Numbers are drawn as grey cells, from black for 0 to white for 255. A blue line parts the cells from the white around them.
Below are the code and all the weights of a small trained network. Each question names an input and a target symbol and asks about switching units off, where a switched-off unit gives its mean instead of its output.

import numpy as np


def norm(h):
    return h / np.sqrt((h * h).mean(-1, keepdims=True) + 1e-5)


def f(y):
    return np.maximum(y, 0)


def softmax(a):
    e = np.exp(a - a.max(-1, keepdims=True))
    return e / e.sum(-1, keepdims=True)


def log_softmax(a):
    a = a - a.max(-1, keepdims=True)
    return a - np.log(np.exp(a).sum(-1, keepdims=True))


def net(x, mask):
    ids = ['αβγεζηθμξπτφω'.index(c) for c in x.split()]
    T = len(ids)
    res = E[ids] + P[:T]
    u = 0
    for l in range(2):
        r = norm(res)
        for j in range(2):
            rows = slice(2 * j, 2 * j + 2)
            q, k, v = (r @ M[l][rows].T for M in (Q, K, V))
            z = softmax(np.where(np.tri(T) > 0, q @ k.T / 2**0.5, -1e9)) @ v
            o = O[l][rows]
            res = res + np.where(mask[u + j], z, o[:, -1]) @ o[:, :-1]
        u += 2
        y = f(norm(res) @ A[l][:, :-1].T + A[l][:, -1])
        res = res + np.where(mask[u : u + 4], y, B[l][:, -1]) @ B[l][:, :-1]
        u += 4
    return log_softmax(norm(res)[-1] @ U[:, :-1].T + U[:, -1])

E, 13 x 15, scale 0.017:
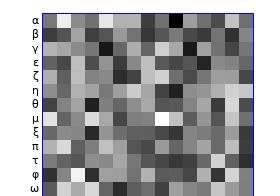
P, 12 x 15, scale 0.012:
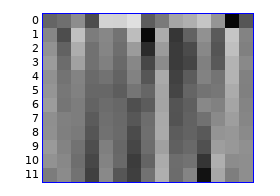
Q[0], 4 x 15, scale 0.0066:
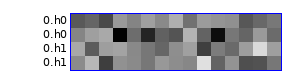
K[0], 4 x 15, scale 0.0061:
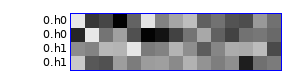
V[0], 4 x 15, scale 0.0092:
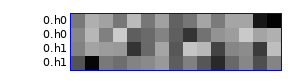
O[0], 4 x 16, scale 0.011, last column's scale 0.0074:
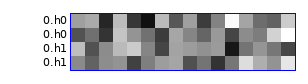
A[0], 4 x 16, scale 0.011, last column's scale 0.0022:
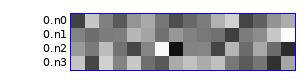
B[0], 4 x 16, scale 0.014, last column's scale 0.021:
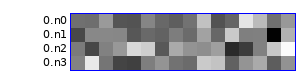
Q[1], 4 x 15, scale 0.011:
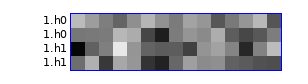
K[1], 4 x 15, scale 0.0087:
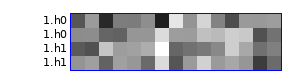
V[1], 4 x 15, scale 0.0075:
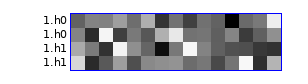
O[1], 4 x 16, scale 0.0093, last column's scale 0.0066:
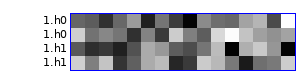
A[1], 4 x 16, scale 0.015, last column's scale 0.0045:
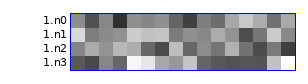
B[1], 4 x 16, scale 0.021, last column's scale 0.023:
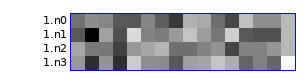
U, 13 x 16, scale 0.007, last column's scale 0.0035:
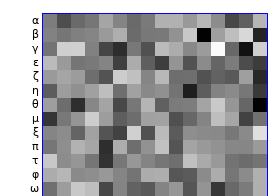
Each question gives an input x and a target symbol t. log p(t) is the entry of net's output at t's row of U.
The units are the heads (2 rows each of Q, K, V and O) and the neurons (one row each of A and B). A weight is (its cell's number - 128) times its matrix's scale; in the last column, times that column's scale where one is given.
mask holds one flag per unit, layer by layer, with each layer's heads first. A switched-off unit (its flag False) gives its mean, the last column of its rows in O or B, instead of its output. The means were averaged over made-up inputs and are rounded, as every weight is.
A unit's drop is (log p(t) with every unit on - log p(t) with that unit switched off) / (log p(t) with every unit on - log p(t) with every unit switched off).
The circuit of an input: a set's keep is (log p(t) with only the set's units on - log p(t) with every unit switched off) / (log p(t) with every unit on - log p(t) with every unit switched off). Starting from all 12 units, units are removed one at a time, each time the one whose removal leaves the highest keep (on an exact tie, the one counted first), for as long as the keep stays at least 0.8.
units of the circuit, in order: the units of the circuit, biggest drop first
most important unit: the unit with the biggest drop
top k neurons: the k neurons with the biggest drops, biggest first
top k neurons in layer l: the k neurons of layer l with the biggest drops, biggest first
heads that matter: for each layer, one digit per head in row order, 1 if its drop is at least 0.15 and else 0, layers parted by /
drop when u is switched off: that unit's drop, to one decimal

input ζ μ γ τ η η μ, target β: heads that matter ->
11 / 01
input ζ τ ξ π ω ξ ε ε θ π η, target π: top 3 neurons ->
(0.n2; 0.n1; 1.n3)
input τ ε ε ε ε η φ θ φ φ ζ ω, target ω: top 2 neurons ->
(0.n2; 1.n3)
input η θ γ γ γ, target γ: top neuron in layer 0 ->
(0.n2)
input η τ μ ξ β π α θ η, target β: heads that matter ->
11 / 11
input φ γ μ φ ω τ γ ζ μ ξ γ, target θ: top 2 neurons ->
(0.n2; 0.n1)
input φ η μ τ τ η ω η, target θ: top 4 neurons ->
(0.n2; 0.n1; 1.n3; 1.n2)
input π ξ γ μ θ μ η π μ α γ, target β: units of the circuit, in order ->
(1.h1; 1.n1)
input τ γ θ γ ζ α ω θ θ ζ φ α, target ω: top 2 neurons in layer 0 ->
(0.n1; 0.n2)
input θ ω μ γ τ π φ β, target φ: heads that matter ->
11 / 11
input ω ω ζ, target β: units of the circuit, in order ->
(0.h0; 1.n1)
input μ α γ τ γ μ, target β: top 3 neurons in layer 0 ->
(0.n3; 0.n1; 0.n0)
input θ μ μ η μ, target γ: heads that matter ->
11 / 00
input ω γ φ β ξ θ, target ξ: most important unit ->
0.h0
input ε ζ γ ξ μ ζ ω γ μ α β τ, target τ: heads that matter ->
11 / 11
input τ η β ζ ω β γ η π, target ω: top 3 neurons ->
(0.n1; 0.n2; 1.n3)
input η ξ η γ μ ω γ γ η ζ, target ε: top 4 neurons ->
(0.n2; 0.n1; 1.n2; 1.n3)
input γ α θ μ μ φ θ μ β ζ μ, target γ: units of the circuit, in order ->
(0.n2; 1.n3)
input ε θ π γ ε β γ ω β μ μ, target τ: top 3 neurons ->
(0.n2; 0.n1; 1.n1)
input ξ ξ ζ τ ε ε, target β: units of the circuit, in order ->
(1.n1)
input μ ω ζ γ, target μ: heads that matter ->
11 / 01
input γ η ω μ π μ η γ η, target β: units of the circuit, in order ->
(0.h0; 1.n1)
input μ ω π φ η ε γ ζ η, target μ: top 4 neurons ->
(0.n2; 0.n1; 0.n3; 1.n3)
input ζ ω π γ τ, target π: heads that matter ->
10 / 11
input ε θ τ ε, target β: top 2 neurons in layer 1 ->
(1.n0; 1.n1)
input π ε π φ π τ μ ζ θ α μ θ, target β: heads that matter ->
10 / 10
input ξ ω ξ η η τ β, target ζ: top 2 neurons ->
(1.n2; 0.n2)
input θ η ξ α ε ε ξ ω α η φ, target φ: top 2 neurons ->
(0.n2; 1.n3)
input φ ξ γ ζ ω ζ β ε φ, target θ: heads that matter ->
10 / 11
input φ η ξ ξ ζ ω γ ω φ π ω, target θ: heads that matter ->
10 / 10
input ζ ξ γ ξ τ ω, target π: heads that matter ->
10 / 11
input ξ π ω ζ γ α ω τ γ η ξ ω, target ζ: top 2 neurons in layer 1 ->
(1.n2; 1.n3)
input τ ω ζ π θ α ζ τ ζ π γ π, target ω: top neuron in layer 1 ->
(1.n3)
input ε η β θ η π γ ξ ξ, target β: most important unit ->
1.h0
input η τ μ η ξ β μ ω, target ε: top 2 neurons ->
(0.n2; 0.n1)
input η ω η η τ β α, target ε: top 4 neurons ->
(0.n2; 0.n1; 1.n3; 1.n2)
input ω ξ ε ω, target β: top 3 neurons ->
(1.n1; 1.n3; 0.n1)
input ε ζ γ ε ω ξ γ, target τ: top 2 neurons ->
(0.n2; 0.n1)
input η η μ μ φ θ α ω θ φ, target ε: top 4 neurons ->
(0.n2; 0.n1; 1.n2; 1.n3)
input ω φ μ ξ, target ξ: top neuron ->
(0.n2)
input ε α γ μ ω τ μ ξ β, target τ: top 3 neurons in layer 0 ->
(0.n2; 0.n1; 0.n0)
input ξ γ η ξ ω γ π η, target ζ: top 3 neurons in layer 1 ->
(1.n2; 1.n3; 1.n1)
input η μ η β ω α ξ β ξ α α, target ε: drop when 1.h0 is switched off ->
0.1
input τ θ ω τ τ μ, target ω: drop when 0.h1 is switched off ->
0.6
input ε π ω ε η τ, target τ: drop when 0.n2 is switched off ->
0.8
